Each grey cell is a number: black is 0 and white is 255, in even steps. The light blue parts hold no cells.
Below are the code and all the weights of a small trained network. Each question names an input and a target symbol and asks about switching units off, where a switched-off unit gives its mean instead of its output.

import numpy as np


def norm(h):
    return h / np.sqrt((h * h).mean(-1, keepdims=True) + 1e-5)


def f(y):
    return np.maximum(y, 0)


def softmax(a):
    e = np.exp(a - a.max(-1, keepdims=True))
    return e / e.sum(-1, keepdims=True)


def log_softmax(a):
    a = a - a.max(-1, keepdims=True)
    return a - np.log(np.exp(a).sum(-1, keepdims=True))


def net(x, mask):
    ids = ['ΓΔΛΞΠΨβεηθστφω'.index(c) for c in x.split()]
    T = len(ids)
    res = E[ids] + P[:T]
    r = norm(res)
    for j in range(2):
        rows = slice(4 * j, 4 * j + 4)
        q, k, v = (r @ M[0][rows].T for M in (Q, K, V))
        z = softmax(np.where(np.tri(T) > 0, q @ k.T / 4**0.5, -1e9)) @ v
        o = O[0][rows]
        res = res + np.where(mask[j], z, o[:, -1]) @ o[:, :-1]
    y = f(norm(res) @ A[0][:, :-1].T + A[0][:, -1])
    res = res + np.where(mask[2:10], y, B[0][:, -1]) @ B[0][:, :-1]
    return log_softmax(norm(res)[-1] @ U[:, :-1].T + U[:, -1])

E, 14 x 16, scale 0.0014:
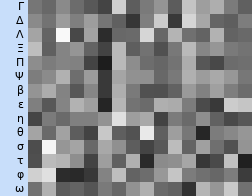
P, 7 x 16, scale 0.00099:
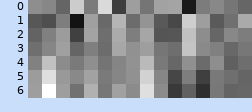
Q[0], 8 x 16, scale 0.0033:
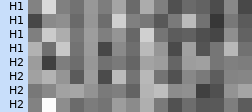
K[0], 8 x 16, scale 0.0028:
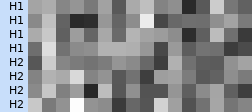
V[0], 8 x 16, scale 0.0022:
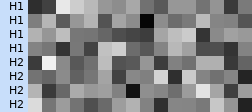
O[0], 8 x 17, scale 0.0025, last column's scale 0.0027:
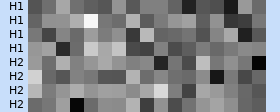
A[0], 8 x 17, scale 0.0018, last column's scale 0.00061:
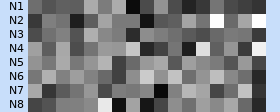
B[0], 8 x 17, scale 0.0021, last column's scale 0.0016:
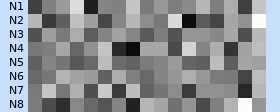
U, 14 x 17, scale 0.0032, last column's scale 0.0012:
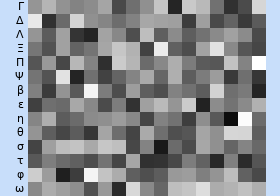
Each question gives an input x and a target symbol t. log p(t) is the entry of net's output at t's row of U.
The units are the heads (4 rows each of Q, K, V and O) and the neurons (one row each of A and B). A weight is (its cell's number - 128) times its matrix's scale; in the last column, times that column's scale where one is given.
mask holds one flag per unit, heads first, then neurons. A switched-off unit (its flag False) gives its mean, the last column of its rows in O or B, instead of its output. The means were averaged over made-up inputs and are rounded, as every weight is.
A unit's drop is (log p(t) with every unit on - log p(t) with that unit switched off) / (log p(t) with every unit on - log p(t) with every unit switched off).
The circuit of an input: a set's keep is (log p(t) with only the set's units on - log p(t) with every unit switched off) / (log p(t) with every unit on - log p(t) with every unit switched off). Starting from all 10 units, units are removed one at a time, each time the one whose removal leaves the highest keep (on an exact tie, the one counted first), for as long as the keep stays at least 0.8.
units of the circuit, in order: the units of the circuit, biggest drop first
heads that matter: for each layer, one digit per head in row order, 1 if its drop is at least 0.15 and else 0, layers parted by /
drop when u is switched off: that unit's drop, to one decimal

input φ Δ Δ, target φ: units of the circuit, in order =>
H1
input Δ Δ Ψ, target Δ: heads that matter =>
01
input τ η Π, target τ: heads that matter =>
01
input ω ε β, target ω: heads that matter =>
10
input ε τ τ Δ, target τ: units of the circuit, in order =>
H2, N7
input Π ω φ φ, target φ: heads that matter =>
10
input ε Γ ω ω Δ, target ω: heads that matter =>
10
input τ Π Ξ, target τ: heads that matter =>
01
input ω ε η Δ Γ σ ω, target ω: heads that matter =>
10
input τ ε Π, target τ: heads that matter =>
01
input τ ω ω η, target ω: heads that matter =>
10
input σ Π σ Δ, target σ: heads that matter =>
01
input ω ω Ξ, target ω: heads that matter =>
10
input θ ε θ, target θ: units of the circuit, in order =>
H1
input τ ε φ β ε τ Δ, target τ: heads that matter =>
01
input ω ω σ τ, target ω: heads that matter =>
11
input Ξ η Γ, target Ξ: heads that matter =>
01
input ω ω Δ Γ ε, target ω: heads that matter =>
11
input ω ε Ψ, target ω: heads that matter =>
10
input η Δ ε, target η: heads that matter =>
10
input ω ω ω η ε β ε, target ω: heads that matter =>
11
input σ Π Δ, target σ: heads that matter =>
01
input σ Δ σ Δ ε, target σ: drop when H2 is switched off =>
0.7
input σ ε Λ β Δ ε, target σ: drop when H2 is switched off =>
0.8
